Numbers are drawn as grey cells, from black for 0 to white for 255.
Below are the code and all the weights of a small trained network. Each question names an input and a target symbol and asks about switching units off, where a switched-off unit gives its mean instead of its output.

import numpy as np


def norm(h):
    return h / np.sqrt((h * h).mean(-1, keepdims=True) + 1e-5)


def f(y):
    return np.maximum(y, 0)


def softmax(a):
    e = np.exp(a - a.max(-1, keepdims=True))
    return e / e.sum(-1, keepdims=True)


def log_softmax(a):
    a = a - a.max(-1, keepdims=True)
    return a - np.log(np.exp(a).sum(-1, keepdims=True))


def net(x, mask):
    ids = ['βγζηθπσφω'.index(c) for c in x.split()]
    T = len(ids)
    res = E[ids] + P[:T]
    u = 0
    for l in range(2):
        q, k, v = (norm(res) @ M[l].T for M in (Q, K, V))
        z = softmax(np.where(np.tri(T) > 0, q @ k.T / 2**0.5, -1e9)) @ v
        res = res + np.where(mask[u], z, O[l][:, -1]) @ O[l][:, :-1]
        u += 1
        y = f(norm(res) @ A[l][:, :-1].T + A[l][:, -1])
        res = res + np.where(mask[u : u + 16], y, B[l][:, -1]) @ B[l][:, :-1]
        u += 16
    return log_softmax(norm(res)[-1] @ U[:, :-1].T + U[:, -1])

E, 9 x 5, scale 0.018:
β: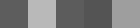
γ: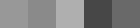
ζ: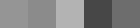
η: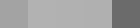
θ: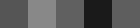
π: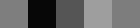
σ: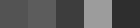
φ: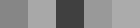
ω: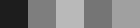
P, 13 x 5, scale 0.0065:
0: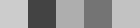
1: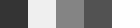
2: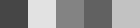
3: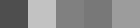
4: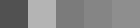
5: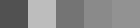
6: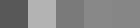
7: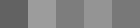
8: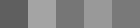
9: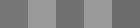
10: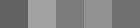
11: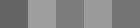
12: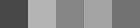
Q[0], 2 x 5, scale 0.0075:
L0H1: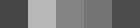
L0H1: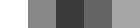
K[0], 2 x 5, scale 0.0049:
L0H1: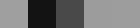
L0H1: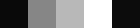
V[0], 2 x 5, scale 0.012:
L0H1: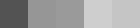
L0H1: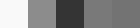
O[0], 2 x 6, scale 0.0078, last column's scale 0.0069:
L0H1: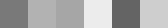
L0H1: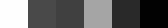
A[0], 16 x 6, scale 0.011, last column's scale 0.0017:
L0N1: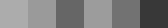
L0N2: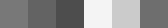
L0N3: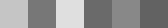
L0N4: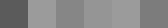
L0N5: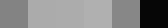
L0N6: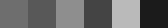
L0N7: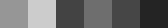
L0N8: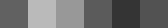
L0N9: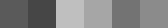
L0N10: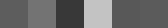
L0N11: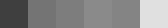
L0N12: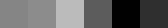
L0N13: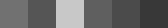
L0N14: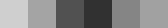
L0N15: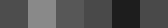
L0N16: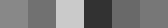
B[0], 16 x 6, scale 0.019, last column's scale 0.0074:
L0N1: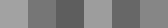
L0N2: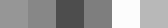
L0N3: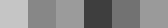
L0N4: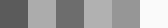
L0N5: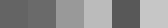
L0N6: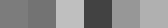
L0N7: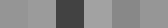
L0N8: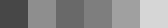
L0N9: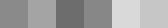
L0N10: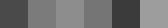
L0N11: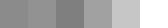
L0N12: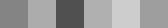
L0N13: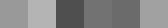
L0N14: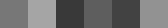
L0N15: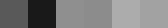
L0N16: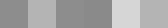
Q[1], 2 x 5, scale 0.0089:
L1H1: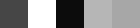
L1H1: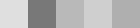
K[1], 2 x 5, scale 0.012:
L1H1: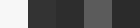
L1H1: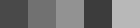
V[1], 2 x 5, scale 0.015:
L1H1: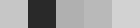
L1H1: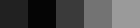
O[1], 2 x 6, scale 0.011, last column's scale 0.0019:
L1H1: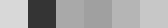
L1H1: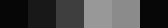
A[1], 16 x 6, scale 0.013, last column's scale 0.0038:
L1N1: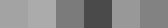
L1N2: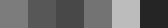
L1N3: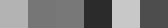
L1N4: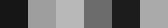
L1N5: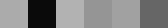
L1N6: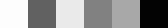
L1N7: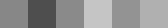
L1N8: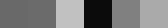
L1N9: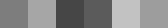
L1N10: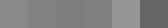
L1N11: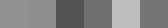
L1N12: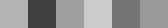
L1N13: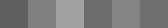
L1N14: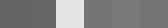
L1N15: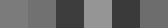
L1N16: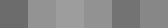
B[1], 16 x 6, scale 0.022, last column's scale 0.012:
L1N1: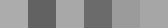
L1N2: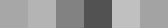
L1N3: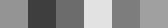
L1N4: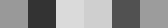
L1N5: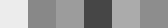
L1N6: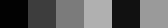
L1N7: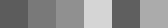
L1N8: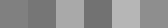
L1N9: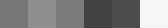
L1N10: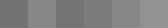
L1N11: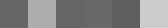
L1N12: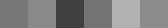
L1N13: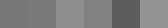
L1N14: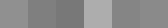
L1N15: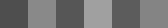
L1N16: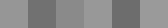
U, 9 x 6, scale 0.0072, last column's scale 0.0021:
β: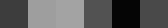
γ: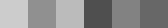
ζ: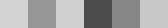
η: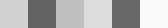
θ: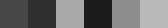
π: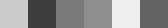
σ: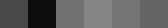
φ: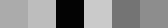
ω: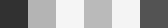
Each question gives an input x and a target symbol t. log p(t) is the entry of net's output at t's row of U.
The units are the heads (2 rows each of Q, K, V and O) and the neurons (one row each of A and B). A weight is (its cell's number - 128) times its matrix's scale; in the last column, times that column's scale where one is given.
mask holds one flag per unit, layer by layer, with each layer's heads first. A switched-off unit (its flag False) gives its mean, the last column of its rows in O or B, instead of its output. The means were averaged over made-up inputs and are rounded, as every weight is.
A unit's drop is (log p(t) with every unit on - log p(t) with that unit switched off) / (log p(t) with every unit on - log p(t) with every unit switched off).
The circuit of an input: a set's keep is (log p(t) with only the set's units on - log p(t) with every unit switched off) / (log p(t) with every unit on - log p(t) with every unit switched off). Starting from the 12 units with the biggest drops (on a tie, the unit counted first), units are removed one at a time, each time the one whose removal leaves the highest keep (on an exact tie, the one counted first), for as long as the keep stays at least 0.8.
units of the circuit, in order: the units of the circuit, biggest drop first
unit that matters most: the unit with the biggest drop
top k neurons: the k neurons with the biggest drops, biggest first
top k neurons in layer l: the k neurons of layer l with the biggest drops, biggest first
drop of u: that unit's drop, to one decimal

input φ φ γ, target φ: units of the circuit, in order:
(L0H1; L0N7)
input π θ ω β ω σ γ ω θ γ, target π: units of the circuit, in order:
(L1H1; L0H1; L1N5)
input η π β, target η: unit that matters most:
L1H1
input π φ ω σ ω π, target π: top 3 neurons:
(L1N5; L0N8; L0N4)
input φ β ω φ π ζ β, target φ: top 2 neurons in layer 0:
(L0N7; L0N6)
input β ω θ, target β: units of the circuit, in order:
(L0N9; L1N9)
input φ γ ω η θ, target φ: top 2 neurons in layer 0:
(L0N7; L0N14)
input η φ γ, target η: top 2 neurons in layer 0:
(L0N3; L0N4)
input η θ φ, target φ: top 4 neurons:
(L1N6; L0N2; L0N7; L1N4)
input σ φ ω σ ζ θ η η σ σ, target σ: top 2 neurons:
(L0N10; L0N15)
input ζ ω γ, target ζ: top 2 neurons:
(L0N14; L1N1)
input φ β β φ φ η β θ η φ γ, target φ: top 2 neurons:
(L0N12; L1N3)
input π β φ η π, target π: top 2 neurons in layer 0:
(L0N4; L0N8)
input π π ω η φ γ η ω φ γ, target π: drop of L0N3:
0.2
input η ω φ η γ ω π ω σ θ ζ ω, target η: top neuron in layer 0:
(L0N3)
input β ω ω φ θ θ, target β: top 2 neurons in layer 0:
(L0N14; L0N2)
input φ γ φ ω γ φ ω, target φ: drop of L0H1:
0.9
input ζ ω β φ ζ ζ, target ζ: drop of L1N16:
0.0
